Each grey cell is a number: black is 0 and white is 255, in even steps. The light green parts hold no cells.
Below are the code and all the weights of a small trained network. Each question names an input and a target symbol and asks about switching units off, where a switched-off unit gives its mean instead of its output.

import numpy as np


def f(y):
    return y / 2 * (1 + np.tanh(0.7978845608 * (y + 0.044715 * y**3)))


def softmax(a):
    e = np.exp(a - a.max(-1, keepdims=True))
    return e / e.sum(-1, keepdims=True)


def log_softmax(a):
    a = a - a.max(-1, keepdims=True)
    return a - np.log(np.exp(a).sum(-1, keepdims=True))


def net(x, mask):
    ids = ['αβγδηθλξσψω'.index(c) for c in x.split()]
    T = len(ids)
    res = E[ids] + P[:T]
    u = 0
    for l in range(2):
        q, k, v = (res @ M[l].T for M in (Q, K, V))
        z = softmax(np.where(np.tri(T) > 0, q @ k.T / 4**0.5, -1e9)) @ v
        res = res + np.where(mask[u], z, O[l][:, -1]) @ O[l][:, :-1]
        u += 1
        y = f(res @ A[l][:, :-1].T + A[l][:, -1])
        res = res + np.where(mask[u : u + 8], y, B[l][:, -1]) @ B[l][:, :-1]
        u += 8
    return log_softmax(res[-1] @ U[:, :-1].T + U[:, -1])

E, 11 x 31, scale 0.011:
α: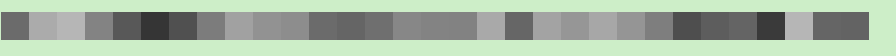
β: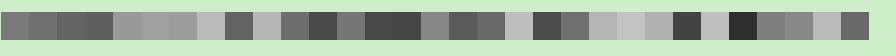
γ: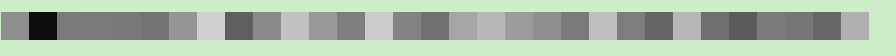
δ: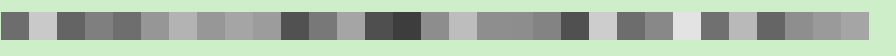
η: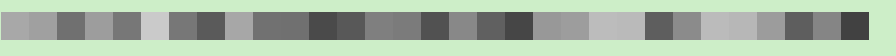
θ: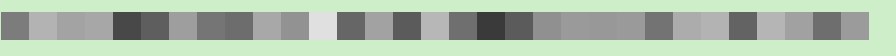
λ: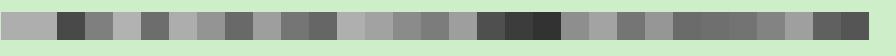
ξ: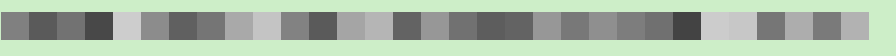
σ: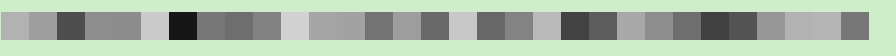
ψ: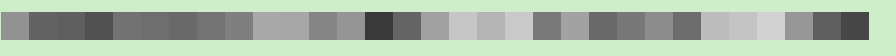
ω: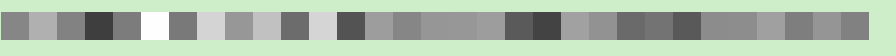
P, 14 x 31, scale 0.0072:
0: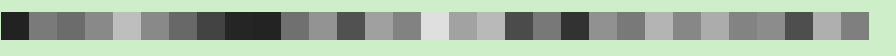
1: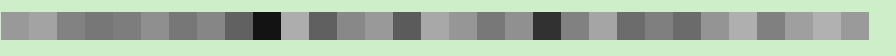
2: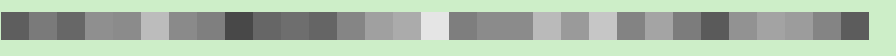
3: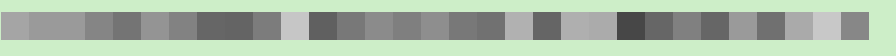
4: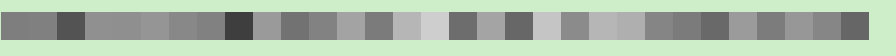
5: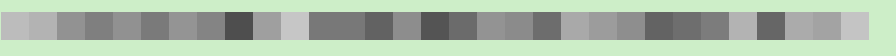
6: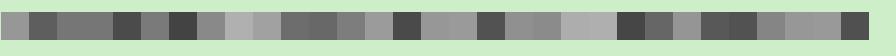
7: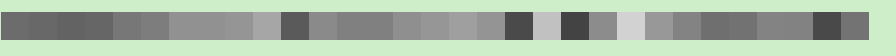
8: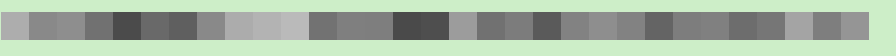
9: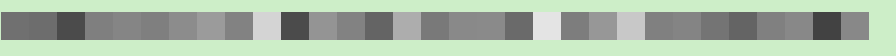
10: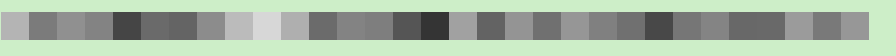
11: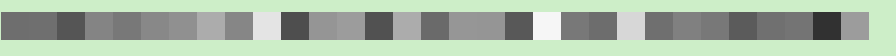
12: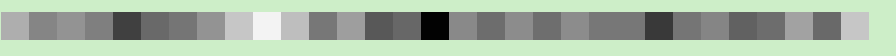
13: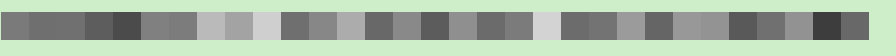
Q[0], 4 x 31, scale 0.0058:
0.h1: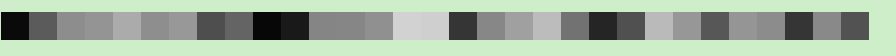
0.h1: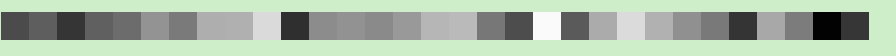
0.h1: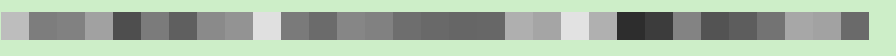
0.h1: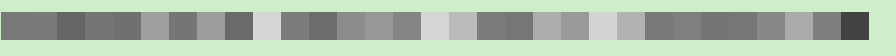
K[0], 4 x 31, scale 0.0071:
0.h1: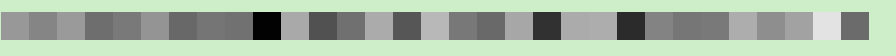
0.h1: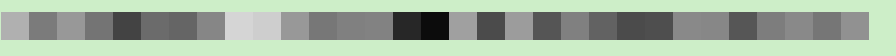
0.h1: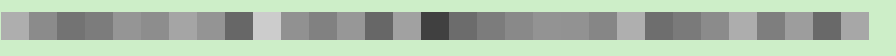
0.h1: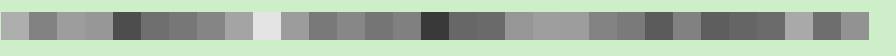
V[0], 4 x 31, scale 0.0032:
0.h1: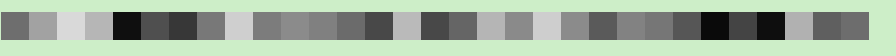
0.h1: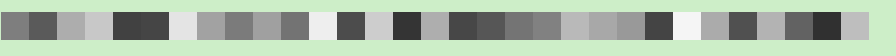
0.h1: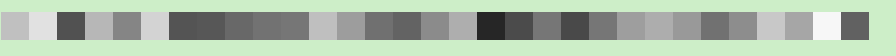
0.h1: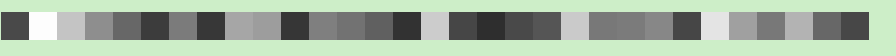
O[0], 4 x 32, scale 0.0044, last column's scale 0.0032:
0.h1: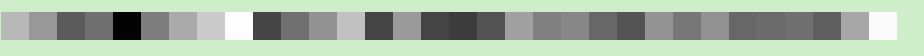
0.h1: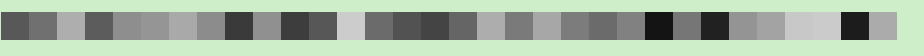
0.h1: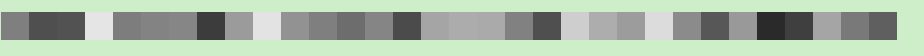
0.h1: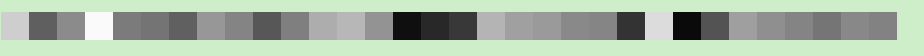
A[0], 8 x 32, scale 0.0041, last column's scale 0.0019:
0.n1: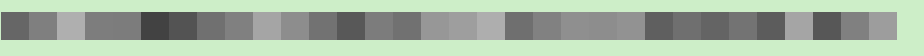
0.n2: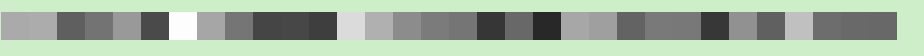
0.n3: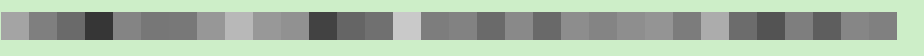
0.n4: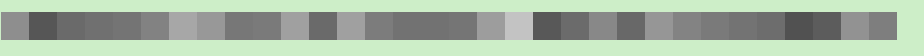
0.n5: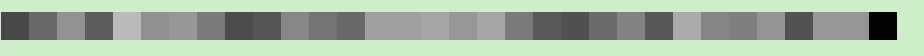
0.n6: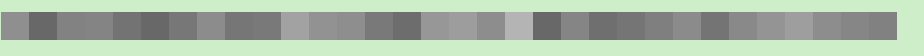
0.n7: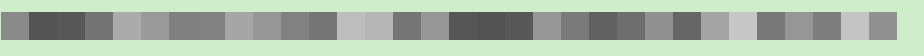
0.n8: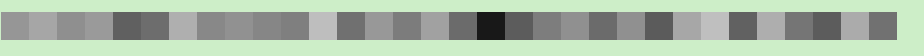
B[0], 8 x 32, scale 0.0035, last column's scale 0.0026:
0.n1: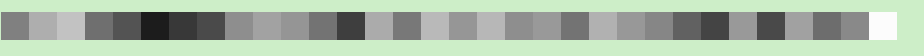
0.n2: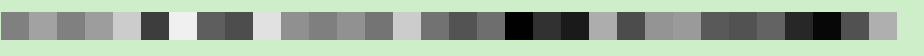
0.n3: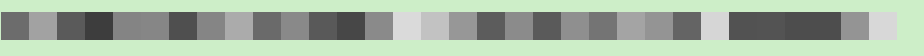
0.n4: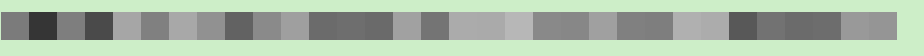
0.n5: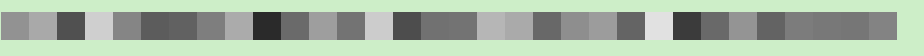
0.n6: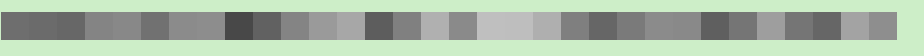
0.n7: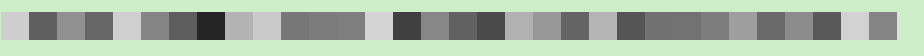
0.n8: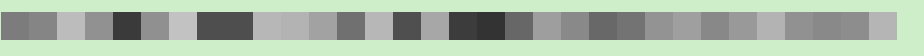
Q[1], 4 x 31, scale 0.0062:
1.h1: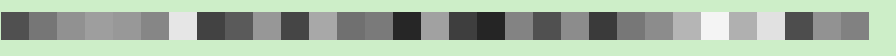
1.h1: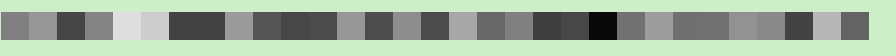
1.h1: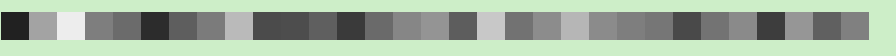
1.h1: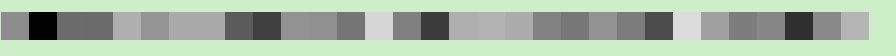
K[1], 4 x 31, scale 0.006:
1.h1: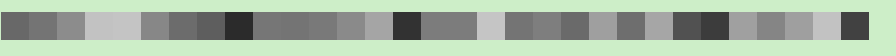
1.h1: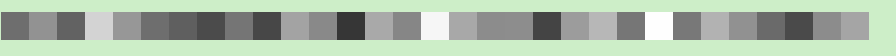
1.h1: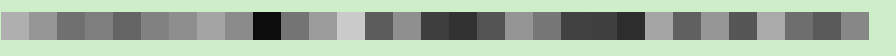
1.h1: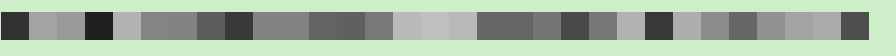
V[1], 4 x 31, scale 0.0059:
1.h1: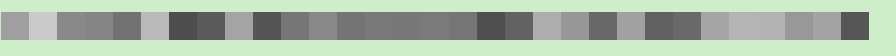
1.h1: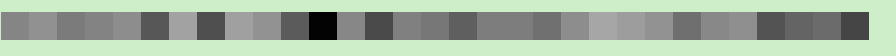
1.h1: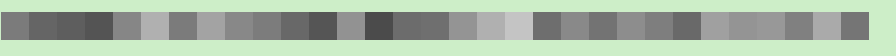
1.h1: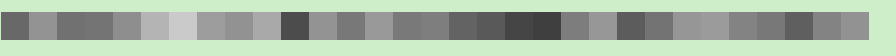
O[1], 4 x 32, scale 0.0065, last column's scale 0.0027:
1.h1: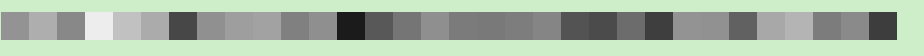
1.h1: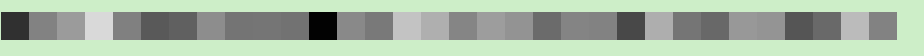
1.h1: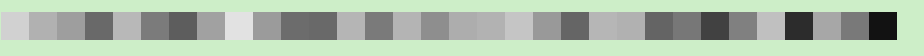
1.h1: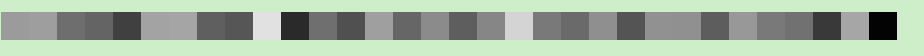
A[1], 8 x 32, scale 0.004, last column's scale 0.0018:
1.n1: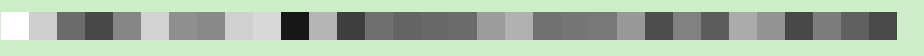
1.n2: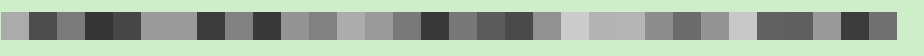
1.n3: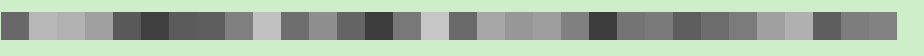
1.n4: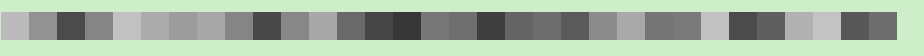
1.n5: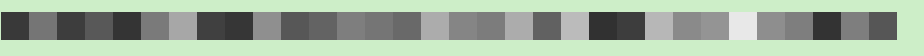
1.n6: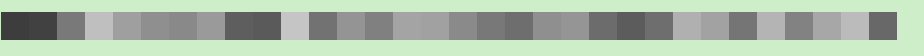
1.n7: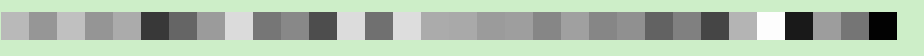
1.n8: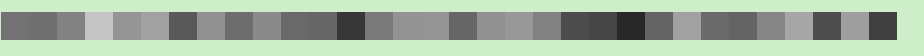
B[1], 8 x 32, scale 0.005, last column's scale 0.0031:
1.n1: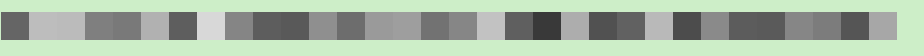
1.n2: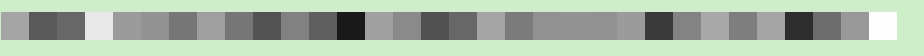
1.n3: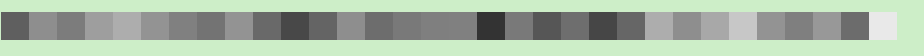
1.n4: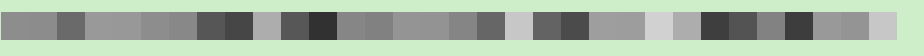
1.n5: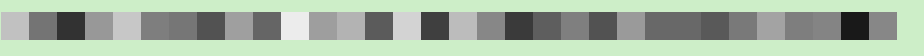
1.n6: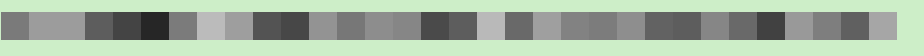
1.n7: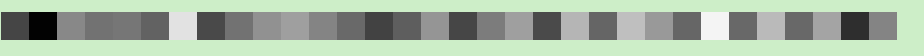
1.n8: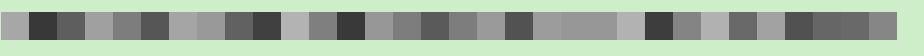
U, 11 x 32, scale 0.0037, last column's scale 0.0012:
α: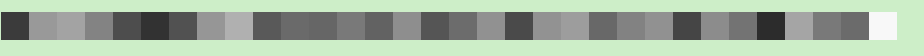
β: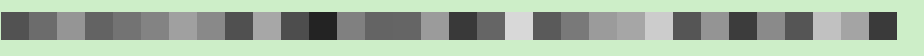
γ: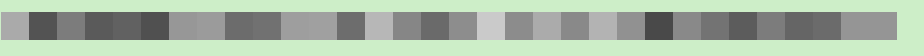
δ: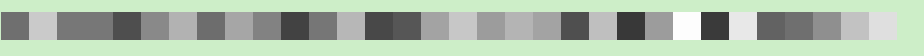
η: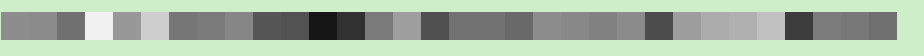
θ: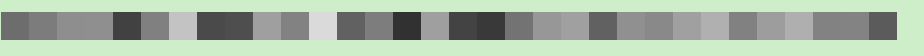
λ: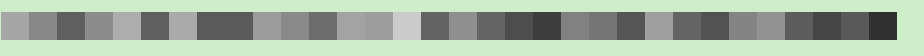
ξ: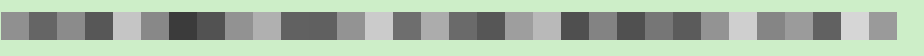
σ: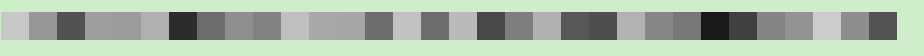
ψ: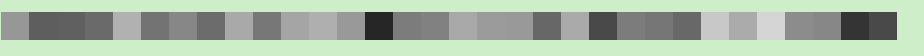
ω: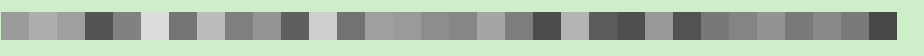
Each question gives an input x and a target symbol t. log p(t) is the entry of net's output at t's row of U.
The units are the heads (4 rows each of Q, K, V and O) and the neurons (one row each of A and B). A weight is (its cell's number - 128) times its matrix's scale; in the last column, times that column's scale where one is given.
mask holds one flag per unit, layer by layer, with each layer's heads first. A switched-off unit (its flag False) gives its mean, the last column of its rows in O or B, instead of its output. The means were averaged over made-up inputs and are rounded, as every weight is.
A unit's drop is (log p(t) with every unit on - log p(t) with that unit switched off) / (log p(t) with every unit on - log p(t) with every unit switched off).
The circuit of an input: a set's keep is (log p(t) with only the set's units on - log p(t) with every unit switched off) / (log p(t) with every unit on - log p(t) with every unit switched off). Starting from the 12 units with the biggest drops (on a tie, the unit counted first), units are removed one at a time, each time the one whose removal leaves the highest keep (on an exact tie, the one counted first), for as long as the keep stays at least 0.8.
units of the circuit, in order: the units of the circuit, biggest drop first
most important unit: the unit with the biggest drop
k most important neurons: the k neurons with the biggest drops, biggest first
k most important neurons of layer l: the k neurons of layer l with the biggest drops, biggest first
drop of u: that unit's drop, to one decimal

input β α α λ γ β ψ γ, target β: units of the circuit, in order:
[1.h1, 0.h1, 1.n7]
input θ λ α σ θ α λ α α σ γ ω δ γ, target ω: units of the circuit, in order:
[1.h1, 0.h1, 1.n1]
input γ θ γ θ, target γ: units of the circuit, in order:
[1.h1, 0.h1, 1.n2]
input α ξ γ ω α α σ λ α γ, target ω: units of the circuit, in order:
[0.h1, 1.h1, 1.n1]
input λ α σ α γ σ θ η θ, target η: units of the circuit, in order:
[1.h1, 0.h1, 1.n8]
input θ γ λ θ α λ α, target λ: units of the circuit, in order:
[1.h1, 1.n5, 0.n2, 0.h1]
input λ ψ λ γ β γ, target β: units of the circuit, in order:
[1.h1, 1.n7, 0.h1]
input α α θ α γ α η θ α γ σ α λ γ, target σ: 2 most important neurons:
[1.n4, 0.n2]
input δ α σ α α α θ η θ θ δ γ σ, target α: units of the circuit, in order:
[0.h1, 1.h1, 1.n6, 0.n1]
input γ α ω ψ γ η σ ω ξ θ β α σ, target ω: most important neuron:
[1.n1]
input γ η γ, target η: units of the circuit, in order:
[0.n5, 1.h1, 0.h1]
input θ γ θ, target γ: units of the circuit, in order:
[1.h1, 0.h1, 1.n2, 1.n3]
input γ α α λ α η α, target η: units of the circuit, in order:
[1.h1, 1.n8, 0.h1]
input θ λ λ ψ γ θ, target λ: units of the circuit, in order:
[1.h1, 0.h1, 1.n5, 0.n2]
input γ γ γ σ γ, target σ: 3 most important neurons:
[0.n5, 0.n2, 1.n4]
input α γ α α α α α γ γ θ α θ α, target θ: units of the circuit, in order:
[1.h1, 0.h1, 0.n8]
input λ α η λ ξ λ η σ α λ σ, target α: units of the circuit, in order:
[1.h1, 0.h1, 1.n6, 0.n1]
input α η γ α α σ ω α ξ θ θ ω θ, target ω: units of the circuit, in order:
[1.h1, 0.h1, 1.n1, 0.n1]
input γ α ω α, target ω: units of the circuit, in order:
[1.h1, 0.h1, 1.n1]
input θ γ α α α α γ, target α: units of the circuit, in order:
[1.h1, 1.n6, 0.h1]
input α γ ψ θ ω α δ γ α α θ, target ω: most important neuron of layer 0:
[0.n8]
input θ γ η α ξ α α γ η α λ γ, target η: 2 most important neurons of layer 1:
[1.n8, 1.n3]
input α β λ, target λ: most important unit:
0.n2
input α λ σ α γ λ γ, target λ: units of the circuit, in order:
[1.h1, 0.h1, 1.n5, 0.n2]
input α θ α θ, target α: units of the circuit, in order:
[1.h1, 0.h1, 1.n6]
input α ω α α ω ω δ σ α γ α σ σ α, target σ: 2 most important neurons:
[1.n4, 0.n2]
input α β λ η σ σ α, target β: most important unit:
0.h1
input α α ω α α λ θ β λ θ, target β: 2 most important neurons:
[1.n7, 0.n8]
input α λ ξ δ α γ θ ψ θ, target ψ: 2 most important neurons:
[1.n7, 0.n2]
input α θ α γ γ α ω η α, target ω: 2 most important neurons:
[1.n1, 0.n1]
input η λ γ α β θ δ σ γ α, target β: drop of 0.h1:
1.2
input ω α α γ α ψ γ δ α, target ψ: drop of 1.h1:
1.1
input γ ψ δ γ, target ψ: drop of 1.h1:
1.2
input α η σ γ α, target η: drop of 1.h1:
1.1
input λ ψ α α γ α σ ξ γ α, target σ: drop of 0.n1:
0.0
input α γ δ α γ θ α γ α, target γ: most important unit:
1.h1
